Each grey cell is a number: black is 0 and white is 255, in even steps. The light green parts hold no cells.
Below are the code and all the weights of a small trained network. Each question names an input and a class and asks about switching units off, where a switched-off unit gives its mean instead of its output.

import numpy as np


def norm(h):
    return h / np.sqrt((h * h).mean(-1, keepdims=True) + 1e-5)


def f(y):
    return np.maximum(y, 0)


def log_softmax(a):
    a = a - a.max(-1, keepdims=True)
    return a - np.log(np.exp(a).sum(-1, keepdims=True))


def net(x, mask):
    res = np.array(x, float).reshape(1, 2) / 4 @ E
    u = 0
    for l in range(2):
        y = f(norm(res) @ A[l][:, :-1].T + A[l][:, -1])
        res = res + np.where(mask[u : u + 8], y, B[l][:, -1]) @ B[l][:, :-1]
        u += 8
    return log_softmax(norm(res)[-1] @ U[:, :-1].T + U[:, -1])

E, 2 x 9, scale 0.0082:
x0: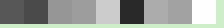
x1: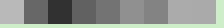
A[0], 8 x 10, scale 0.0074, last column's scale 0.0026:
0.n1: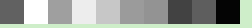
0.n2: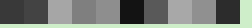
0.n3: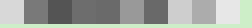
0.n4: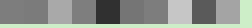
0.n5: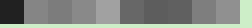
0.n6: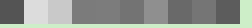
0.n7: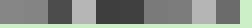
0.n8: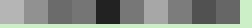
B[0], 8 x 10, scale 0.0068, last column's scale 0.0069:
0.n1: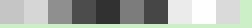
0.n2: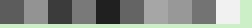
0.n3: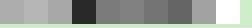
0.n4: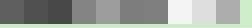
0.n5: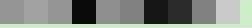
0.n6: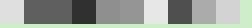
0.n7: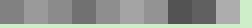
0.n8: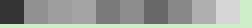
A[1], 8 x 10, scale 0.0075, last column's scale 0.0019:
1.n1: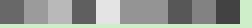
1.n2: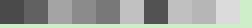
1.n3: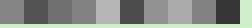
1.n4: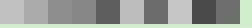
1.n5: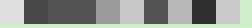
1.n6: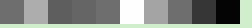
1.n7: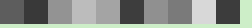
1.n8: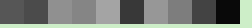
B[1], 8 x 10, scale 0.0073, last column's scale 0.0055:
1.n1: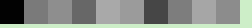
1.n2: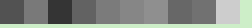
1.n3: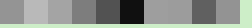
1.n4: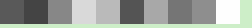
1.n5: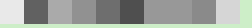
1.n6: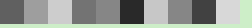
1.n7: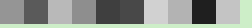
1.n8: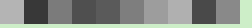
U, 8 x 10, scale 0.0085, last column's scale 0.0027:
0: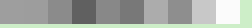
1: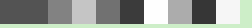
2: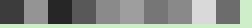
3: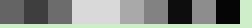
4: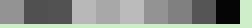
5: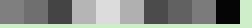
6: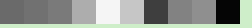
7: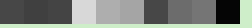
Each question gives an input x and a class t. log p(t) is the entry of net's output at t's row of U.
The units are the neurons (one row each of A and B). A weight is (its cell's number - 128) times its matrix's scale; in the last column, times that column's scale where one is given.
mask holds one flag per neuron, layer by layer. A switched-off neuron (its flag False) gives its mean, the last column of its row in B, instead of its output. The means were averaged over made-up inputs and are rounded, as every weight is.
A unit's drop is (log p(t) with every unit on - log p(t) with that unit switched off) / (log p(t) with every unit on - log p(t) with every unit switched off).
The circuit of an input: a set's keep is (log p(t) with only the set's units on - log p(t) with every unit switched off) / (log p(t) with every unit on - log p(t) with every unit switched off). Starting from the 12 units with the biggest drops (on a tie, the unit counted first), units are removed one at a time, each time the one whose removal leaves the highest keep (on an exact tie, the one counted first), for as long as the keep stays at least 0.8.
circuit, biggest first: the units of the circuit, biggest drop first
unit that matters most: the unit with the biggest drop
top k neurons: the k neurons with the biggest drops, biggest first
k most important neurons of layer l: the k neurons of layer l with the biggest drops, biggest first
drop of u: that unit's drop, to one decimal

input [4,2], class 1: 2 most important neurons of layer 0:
(0.n1 0.n5)
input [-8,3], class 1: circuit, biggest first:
(1.n6 1.n4)
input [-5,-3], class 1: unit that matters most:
0.n3
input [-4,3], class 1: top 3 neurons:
(0.n1 0.n5 1.n6)
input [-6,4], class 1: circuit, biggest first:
(0.n1 1.n6)
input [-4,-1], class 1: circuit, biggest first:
(0.n3 1.n4)
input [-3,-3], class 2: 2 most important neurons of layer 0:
(0.n1 0.n4)
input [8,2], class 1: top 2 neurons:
(1.n7 0.n1)
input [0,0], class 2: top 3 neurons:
(0.n4 0.n6 0.n2)
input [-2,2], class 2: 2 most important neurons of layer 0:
(0.n8 0.n6)
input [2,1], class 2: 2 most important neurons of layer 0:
(0.n6 0.n1)
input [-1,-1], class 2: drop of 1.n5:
0.1
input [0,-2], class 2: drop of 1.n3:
0.0
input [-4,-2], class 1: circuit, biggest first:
(0.n3)
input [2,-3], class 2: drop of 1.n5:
0.2
